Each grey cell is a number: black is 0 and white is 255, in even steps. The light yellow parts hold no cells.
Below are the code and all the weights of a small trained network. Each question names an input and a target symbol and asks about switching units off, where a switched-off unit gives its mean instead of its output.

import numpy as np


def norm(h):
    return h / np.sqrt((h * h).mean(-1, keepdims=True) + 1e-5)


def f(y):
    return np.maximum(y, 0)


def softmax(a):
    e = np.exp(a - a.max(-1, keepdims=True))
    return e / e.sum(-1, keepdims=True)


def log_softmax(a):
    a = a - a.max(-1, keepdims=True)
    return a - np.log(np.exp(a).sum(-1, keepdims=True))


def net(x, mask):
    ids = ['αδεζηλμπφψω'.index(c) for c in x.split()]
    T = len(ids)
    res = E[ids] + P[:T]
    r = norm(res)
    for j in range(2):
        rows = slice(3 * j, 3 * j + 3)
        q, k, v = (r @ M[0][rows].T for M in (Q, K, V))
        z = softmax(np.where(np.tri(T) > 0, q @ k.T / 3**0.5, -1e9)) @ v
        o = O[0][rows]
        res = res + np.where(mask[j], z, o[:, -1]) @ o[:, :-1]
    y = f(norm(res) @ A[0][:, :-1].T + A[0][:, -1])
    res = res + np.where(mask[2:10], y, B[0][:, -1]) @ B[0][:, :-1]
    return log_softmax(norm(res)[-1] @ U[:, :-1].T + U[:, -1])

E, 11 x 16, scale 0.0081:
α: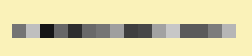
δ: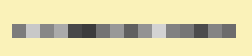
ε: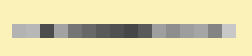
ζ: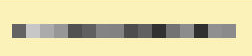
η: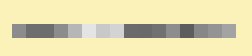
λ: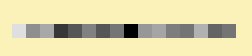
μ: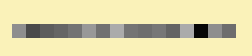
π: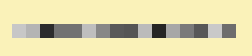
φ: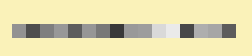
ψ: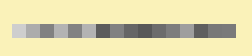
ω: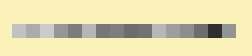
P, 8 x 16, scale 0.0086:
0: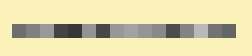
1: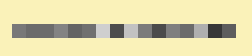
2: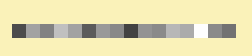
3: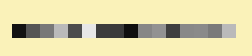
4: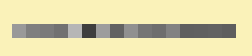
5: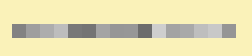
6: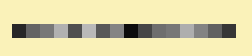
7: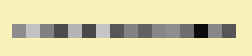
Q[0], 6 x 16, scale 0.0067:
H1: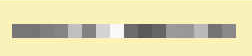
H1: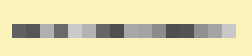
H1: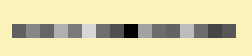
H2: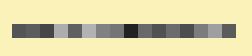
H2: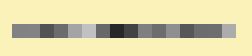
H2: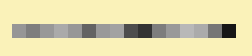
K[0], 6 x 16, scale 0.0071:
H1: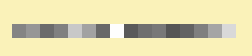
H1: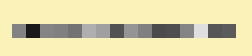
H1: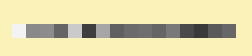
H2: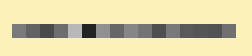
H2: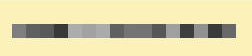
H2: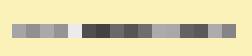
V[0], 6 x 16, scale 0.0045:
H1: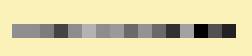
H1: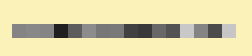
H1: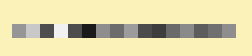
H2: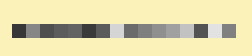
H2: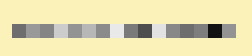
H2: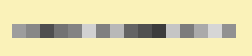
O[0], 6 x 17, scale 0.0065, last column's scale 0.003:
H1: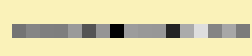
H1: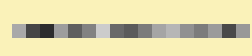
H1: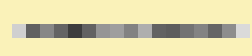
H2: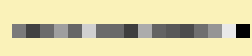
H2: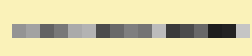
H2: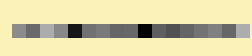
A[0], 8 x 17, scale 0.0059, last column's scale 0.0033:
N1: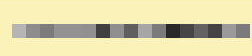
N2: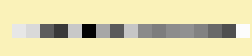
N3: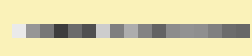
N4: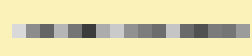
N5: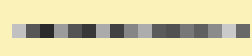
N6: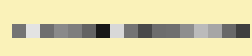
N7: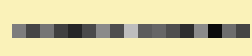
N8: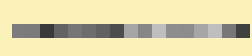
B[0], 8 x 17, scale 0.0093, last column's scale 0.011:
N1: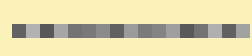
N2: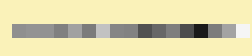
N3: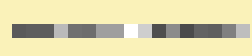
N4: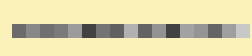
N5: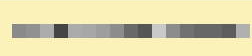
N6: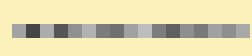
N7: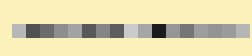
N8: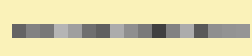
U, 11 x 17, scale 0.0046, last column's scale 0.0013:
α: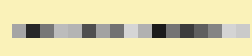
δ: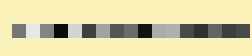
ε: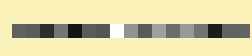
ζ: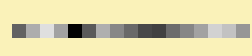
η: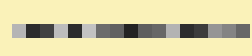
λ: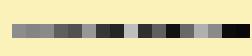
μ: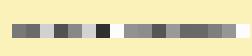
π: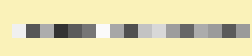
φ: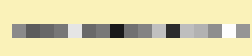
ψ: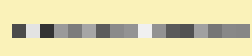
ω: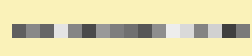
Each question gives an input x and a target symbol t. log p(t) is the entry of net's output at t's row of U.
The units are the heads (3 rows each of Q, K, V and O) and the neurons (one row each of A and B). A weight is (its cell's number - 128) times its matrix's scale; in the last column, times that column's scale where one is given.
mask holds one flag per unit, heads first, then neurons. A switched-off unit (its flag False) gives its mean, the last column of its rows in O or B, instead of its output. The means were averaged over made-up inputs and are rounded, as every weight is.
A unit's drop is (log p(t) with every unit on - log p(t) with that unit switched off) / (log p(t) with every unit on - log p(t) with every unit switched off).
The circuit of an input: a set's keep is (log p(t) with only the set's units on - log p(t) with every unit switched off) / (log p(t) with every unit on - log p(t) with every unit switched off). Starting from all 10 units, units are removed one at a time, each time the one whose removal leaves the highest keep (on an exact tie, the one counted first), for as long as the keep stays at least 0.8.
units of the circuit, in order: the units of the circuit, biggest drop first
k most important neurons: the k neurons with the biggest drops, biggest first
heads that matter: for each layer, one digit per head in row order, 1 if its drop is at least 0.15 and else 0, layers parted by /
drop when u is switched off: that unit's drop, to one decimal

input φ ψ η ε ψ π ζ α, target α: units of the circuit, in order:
(N3, H1)
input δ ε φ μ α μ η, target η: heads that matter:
01
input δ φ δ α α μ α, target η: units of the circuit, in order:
(H2, N4)
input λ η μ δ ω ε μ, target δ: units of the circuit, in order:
(H2, N3)
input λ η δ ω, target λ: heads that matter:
01
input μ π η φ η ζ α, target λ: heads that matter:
01
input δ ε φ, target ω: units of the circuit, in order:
(N2, N3, N8)
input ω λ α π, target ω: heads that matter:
11
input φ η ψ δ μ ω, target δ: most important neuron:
(N3)
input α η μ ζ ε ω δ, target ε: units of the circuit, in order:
(H1, N2)
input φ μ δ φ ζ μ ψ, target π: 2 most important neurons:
(N5, N2)
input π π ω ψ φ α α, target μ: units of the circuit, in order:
(H1, N6)
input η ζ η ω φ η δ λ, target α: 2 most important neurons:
(N3, N5)
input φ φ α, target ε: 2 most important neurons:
(N2, N4)
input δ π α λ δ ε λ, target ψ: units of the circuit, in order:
(H2, N2)
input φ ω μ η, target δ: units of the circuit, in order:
(H2)
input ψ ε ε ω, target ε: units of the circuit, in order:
(H1, H2, N2, N4)
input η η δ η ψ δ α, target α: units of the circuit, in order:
(H1, N7)
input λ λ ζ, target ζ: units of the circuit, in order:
(H2, N3, N2)
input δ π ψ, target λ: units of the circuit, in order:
(H2, N2, N3)
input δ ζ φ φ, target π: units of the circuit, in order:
(H1, N5, H2)
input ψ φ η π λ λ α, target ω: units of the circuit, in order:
(H1, H2, N2)
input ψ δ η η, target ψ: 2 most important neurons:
(N2, N1)
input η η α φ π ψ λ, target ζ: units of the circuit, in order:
(H2)
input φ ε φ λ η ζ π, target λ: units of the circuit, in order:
(H2, N2)
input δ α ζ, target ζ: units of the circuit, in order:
(H2, N2, N3, N7)
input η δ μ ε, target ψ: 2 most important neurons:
(N1, N2)
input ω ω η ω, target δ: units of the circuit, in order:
(H2)
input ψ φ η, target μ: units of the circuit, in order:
(H1, N6, N2)
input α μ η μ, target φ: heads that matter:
10
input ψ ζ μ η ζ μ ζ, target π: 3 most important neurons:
(N5, N2, N4)
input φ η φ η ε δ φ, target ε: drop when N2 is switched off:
0.2
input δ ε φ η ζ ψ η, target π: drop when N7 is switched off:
0.0
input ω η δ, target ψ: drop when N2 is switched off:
0.3
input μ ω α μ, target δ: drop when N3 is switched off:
0.1
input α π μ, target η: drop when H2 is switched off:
1.1
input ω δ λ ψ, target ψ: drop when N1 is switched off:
0.1
